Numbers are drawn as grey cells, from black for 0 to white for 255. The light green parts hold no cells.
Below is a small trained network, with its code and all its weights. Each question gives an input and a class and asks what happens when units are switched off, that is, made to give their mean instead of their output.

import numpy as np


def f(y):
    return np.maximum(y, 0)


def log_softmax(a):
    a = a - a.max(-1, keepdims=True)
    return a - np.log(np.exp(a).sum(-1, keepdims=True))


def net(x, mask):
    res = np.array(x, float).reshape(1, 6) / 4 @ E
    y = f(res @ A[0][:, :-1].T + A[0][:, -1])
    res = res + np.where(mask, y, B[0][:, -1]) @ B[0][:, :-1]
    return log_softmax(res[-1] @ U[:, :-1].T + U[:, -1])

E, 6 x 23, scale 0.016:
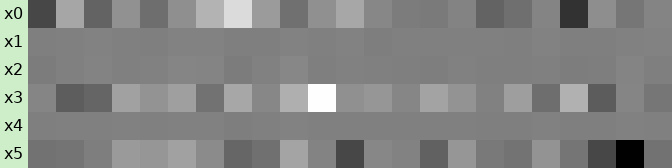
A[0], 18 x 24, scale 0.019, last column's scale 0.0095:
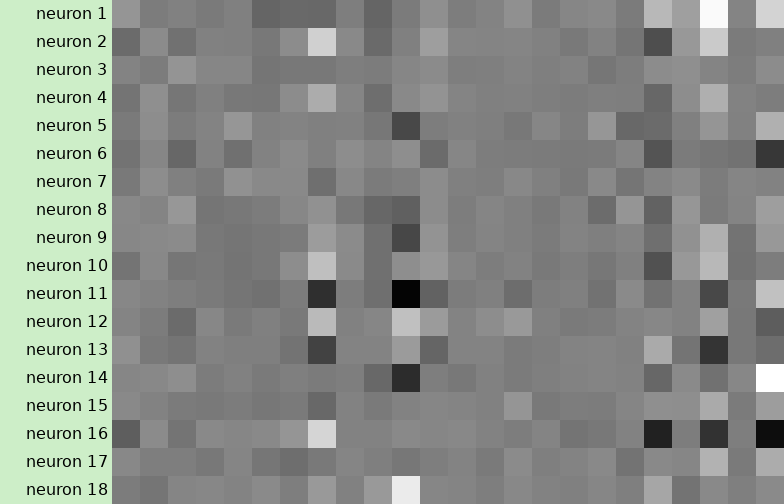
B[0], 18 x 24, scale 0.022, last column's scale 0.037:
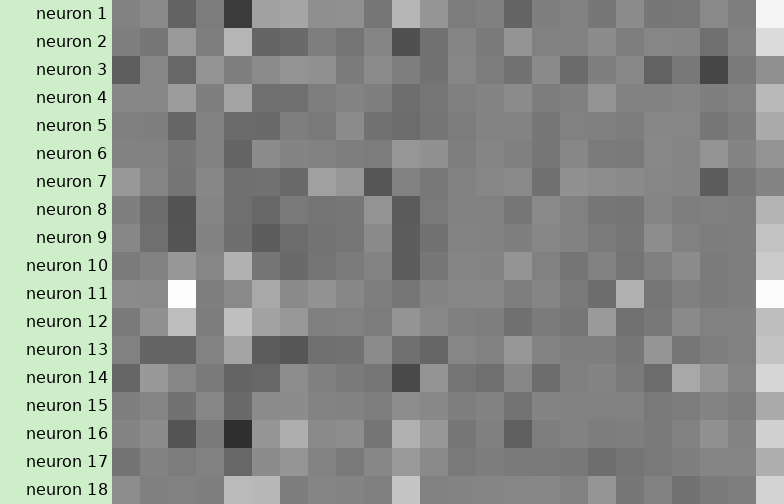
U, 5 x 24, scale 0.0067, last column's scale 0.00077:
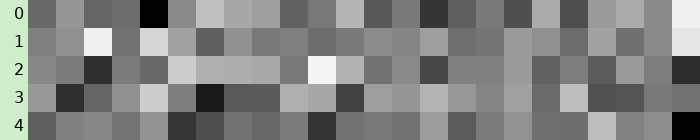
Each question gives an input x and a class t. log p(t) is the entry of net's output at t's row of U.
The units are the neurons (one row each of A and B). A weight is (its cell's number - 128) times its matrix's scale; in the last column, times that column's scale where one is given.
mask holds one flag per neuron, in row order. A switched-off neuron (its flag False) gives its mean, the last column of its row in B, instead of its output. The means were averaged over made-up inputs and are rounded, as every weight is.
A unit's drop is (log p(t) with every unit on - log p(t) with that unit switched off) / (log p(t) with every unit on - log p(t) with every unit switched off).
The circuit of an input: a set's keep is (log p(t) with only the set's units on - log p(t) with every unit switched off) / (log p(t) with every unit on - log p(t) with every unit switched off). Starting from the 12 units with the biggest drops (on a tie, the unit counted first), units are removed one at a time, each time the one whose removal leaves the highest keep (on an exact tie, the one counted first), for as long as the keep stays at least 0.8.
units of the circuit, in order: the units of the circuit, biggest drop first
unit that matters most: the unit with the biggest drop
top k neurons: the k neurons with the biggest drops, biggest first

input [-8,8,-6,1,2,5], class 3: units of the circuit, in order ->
neuron 13
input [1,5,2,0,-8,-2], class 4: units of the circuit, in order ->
neuron 11; neuron 16
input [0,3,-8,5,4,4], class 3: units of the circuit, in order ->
neuron 1; neuron 11
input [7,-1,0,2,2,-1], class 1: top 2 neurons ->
neuron 2; neuron 1
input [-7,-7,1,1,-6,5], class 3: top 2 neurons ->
neuron 13; neuron 14
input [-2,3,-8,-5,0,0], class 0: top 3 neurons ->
neuron 2; neuron 10; neuron 18
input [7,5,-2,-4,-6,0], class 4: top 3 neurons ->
neuron 1; neuron 2; neuron 10
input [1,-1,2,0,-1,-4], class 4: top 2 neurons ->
neuron 11; neuron 16
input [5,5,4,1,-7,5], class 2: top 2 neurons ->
neuron 14; neuron 11
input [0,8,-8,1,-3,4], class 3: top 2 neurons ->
neuron 1; neuron 11
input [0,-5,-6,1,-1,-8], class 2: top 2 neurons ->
neuron 1; neuron 11
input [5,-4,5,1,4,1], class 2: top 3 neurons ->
neuron 16; neuron 11; neuron 14
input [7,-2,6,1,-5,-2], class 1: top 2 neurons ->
neuron 12; neuron 14
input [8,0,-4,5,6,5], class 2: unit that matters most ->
neuron 16
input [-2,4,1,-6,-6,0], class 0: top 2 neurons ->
neuron 2; neuron 10
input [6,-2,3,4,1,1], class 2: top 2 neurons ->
neuron 16; neuron 11
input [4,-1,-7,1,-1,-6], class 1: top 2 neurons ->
neuron 12; neuron 14
